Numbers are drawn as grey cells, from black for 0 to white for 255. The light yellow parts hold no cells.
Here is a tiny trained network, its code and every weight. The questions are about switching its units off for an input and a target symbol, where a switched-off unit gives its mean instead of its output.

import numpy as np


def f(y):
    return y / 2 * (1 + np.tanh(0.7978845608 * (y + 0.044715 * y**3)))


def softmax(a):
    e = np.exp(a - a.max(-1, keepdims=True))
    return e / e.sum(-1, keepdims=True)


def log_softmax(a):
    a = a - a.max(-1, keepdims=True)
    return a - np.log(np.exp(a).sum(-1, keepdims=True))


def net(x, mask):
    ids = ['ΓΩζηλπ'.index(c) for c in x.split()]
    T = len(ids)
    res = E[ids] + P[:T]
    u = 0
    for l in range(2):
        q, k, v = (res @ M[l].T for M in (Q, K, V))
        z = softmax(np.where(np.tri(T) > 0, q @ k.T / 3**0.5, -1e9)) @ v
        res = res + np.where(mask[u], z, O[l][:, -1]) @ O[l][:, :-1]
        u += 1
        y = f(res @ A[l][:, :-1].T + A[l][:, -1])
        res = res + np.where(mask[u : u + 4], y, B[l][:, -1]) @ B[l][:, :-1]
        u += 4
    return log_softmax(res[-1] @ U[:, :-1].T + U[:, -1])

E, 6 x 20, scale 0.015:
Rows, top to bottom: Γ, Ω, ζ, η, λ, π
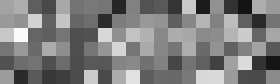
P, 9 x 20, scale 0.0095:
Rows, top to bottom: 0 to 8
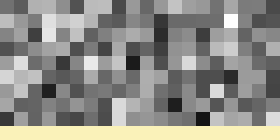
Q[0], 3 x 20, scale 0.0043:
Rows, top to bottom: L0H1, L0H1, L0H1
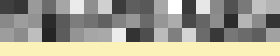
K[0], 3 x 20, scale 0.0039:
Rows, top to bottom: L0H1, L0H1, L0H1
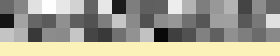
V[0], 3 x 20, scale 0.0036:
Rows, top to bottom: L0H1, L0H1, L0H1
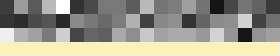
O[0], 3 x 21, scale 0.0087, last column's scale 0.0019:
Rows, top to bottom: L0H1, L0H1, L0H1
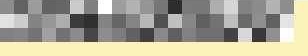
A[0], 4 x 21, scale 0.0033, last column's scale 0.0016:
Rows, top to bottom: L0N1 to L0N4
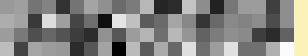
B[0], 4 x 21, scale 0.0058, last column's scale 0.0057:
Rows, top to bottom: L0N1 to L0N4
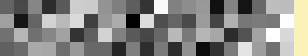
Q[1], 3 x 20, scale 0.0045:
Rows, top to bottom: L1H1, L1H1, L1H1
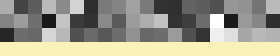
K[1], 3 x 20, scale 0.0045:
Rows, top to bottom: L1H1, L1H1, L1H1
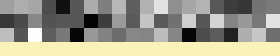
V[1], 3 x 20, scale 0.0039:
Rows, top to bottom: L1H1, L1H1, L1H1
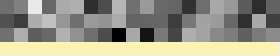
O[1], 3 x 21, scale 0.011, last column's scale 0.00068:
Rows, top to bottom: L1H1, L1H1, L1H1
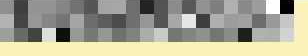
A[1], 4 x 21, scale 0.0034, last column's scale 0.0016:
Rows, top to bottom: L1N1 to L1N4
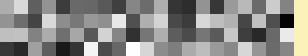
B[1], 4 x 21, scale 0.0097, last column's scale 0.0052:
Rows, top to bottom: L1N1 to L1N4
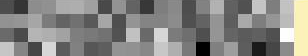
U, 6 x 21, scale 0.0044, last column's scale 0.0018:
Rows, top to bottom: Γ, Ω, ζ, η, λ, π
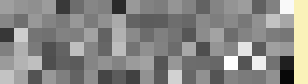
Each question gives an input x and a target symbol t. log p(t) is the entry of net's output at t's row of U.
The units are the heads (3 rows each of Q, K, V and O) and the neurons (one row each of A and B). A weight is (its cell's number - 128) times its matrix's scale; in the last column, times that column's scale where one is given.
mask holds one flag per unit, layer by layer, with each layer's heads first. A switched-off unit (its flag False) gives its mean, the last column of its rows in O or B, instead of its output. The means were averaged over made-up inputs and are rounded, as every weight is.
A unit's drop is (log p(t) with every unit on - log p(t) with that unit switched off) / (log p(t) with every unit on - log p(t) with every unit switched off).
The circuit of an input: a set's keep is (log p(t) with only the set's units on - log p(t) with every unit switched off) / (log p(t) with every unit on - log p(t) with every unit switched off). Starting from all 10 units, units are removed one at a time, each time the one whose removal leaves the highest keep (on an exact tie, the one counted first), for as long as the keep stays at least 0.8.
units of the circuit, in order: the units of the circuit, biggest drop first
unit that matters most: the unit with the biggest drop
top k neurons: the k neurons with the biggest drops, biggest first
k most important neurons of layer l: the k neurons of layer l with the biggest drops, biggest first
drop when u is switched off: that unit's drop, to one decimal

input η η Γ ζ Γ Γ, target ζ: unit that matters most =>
L0N2
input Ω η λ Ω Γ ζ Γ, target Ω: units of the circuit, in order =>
L1H1, L0H1
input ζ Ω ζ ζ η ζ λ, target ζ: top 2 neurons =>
L0N2, L0N3
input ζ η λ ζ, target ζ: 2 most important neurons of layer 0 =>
L0N2, L0N4
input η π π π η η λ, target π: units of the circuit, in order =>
L0H1, L0N3
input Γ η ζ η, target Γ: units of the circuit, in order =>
L1H1, L0N2, L1N2
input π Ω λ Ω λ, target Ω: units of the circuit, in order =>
L1H1, L0N1
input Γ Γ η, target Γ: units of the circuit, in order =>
L1H1, L1N2
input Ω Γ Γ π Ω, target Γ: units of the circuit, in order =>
L1H1, L1N3, L0N2
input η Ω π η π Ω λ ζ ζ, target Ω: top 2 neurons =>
L1N1, L0N2
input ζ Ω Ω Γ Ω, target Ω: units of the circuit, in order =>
L1H1, L0H1
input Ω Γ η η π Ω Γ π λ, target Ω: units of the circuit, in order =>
L1H1, L1N1
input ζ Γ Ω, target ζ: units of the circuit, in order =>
L1H1, L0N2
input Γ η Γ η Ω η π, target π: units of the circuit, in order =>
L0H1, L1N3, L1N4
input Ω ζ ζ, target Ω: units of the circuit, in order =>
L1H1, L1N1
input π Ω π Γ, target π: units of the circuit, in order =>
L0H1
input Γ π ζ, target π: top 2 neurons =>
L0N3, L1N1
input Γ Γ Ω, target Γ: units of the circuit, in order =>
L1H1, L1N3
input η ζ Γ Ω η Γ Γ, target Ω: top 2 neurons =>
L0N2, L0N1
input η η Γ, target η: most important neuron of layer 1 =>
L1N3
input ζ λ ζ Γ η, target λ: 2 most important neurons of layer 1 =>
L1N1, L1N4
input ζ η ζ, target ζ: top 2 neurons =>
L0N2, L1N1
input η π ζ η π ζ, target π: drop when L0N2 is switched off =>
0.1
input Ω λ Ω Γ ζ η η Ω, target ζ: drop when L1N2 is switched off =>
0.0
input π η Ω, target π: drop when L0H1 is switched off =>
1.1
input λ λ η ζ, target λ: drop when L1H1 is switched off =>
0.0
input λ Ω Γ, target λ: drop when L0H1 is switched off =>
0.9
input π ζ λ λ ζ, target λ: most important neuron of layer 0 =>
L0N2
